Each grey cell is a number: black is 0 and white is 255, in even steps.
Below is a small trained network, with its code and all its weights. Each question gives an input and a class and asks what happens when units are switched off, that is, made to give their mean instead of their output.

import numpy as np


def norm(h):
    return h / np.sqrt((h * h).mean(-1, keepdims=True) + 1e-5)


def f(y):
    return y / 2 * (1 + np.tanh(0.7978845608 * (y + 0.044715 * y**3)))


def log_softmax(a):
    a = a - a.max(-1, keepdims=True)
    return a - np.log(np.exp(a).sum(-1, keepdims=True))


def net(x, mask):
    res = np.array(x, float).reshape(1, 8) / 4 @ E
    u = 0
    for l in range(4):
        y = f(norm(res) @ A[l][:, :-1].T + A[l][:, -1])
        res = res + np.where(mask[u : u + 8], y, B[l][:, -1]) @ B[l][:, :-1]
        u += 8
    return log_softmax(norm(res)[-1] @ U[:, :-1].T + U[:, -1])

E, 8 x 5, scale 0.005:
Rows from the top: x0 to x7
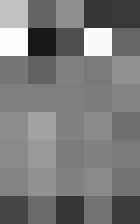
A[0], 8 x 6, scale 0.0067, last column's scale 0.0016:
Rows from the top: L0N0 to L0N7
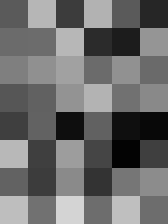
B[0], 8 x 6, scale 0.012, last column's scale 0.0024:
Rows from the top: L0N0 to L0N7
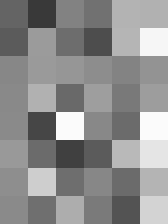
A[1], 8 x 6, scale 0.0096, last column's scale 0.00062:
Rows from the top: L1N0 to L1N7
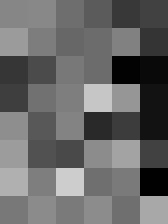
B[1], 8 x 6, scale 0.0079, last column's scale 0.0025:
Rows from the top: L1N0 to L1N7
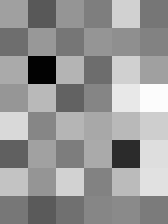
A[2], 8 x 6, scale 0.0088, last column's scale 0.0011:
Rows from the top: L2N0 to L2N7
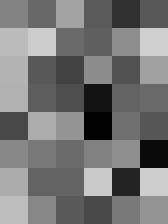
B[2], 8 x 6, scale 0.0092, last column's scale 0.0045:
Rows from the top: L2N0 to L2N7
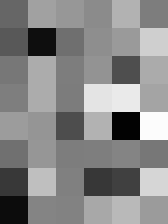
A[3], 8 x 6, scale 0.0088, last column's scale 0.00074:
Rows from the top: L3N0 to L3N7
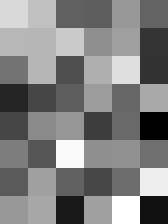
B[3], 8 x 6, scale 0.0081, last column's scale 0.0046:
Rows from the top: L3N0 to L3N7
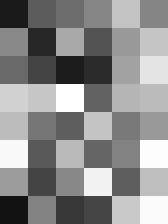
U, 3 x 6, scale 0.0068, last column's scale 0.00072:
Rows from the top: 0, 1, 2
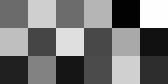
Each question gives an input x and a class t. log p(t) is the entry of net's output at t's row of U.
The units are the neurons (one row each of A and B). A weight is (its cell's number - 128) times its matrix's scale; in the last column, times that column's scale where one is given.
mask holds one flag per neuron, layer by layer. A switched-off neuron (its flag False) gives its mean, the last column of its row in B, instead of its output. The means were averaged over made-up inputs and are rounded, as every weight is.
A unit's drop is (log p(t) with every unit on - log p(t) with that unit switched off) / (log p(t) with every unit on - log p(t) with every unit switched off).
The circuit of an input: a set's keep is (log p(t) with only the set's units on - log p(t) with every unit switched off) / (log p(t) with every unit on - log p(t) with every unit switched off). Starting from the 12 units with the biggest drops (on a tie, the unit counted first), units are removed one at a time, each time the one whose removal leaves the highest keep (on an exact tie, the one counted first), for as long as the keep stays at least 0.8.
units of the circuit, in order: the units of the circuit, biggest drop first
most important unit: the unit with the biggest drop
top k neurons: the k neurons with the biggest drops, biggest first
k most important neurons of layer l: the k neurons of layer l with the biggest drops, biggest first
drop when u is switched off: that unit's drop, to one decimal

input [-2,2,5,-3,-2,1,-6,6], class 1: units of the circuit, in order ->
[L0N4]
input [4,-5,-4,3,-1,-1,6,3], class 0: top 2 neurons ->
[L2N4, L0N1]
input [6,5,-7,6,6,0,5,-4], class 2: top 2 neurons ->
[L2N3, L0N5]
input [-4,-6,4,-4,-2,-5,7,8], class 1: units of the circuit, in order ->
[L1N2, L0N4]
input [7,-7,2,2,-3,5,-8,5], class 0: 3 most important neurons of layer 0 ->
[L0N1, L0N4, L0N6]
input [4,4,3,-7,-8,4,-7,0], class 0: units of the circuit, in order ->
[L1N5, L2N6, L2N2]
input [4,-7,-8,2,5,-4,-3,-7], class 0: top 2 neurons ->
[L2N4, L0N4]
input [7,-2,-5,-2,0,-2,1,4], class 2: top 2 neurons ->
[L0N5, L0N1]
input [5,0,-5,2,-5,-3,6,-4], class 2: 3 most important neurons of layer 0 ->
[L0N5, L0N4, L0N1]
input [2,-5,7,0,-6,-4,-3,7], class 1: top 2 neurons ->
[L0N4, L1N2]
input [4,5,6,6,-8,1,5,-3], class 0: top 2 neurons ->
[L1N5, L0N4]
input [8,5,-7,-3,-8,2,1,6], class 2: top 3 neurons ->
[L0N5, L2N3, L0N7]
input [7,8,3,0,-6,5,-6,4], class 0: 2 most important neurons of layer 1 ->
[L1N5, L1N3]
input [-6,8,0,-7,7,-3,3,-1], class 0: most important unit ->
L2N6
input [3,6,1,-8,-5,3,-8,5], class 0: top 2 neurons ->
[L0N5, L1N5]
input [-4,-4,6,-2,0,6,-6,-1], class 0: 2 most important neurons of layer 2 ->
[L2N4, L2N3]
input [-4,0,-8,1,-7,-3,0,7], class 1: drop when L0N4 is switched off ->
0.5
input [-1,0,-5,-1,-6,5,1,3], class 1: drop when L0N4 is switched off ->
0.1
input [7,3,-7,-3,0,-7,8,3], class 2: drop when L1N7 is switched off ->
0.0
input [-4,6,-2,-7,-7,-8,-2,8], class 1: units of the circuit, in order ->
[L3N3]
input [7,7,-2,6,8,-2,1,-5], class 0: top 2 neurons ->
[L1N5, L0N4]
